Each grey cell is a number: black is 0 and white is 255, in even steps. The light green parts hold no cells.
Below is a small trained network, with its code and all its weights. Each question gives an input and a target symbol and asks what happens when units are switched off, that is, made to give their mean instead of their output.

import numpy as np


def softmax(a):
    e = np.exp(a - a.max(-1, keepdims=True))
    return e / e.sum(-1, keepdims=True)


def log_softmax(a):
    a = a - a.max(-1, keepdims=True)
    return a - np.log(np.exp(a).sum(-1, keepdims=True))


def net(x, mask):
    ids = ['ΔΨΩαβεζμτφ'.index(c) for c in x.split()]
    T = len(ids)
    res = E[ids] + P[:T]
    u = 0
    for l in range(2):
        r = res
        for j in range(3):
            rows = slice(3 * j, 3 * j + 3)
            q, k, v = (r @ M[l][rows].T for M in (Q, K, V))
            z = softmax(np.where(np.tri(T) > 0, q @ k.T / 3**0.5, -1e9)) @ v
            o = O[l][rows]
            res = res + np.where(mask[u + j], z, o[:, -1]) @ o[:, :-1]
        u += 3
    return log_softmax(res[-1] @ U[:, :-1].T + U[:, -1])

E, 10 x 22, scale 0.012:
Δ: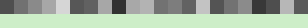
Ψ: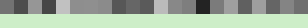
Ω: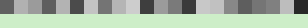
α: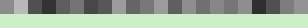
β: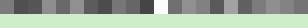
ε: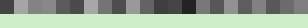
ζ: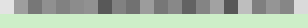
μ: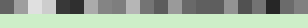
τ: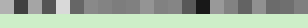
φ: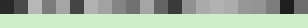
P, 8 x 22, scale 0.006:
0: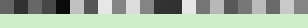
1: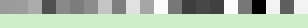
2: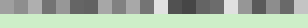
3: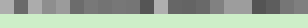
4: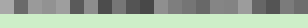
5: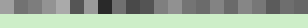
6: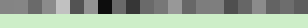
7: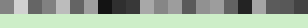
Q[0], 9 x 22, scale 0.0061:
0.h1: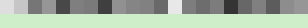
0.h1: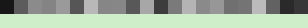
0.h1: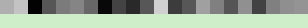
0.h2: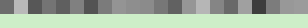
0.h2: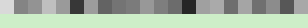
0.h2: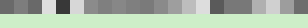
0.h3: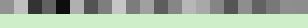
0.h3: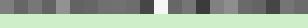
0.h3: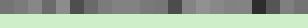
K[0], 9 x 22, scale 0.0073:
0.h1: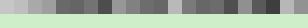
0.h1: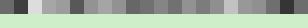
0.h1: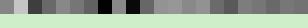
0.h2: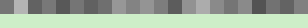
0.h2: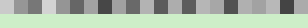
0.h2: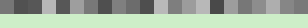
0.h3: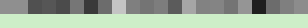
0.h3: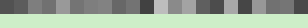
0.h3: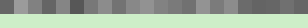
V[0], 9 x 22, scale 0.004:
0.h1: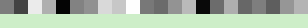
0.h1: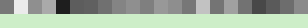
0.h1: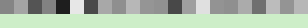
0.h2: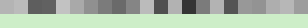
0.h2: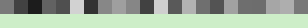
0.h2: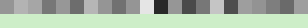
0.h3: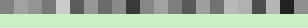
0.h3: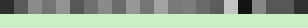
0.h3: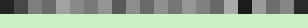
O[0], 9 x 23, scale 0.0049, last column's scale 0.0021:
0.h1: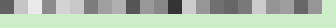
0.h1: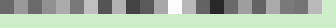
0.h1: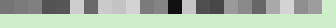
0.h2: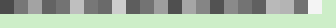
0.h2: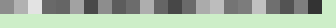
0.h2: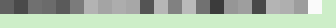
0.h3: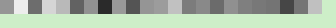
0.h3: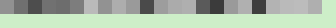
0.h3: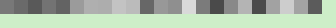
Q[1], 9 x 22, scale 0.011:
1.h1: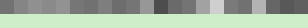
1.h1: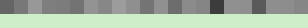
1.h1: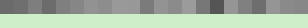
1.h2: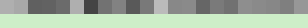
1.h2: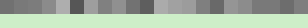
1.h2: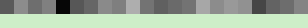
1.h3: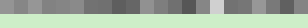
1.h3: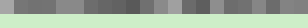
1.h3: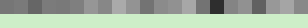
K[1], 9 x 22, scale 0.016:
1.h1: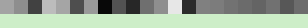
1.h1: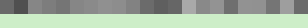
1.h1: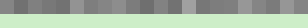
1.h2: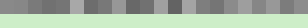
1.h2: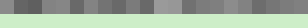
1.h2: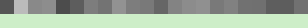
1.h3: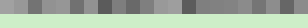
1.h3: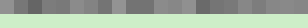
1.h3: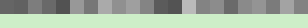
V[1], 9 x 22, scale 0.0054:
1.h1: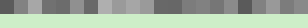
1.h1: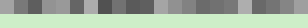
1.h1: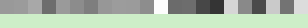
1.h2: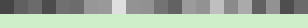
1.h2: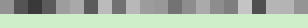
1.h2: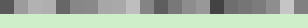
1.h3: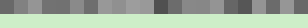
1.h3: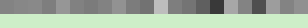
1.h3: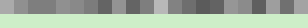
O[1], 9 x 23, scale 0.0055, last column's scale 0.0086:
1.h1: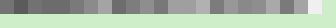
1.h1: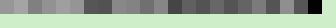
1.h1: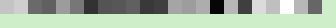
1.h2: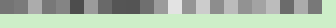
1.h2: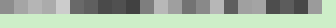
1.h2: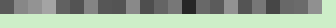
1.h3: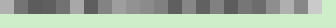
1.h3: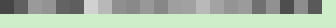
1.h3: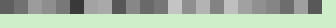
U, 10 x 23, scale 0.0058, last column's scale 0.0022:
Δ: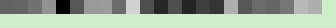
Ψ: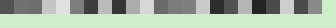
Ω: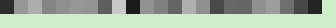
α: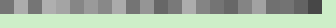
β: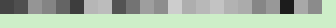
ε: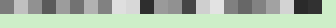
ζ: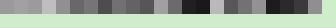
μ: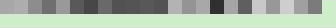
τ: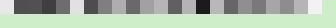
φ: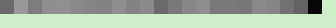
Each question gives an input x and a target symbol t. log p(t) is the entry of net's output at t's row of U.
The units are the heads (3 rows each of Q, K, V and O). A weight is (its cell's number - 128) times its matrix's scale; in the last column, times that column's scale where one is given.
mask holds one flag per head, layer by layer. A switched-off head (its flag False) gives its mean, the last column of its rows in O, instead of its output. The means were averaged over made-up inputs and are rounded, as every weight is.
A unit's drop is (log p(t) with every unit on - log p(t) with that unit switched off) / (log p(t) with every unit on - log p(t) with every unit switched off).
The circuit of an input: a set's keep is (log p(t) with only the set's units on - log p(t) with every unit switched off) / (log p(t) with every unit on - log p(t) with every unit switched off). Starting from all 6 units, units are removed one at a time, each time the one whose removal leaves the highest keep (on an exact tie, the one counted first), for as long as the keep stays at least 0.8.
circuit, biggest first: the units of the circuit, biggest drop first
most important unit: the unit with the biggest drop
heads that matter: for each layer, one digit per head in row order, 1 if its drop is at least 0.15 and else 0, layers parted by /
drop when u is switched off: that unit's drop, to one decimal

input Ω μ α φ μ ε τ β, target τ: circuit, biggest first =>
0.h3, 1.h2, 1.h3
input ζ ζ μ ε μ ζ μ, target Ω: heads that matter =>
101 / 000
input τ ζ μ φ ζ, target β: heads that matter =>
111 / 001
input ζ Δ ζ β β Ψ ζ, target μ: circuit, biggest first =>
0.h2, 1.h1, 0.h3
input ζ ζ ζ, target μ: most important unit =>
1.h1
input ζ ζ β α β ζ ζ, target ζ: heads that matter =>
101 / 100
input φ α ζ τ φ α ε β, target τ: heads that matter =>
101 / 011
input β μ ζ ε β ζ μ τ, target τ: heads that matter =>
011 / 011
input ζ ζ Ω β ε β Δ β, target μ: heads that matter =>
111 / 100
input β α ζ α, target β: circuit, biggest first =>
0.h2, 1.h3
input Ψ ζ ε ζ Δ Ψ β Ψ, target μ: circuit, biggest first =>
0.h3, 1.h1, 0.h1, 0.h2
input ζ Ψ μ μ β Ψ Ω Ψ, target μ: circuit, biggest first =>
0.h3, 0.h2, 0.h1, 1.h1
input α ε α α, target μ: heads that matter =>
011 / 100
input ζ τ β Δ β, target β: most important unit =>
0.h2
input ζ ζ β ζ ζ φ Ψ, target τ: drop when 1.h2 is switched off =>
0.3
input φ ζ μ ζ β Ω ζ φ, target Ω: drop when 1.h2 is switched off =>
0.2
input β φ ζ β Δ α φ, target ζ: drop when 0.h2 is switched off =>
0.1
